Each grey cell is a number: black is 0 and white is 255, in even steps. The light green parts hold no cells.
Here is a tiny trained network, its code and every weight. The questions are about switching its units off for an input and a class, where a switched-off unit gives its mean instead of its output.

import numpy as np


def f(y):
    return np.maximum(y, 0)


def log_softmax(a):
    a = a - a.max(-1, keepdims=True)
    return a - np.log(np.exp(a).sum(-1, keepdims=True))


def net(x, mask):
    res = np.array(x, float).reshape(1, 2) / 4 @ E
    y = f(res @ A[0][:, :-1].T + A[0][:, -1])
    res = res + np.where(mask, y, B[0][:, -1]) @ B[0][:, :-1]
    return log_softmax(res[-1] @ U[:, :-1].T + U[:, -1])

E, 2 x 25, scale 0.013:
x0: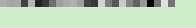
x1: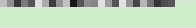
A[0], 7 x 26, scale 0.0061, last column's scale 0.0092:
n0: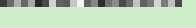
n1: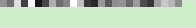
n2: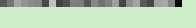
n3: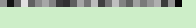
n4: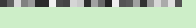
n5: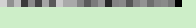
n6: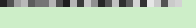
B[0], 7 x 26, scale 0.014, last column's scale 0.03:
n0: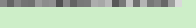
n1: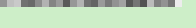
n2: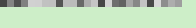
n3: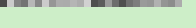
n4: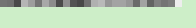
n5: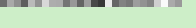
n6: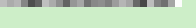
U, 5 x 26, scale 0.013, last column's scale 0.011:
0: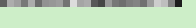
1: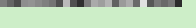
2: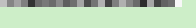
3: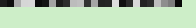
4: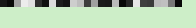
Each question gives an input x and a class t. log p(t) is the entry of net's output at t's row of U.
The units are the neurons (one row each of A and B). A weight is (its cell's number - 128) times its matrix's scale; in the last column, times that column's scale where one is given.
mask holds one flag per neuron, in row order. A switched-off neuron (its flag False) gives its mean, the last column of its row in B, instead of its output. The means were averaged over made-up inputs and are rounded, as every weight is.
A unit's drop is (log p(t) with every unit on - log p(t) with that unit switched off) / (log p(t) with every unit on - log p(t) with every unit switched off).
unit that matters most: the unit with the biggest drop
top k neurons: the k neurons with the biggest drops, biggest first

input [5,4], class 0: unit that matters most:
n4
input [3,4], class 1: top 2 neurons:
[n6; n1]
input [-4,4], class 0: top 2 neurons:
[n4; n0]
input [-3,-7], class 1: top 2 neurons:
[n4; n0]
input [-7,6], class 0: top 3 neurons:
[n4; n3; n0]
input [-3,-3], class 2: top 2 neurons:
[n6; n5]
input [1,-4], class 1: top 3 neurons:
[n4; n0; n2]
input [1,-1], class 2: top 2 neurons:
[n3; n2]
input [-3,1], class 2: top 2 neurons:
[n2; n5]
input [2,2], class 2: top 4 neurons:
[n4; n0; n2; n3]
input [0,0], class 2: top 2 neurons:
[n4; n3]
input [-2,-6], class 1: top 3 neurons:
[n4; n0; n2]
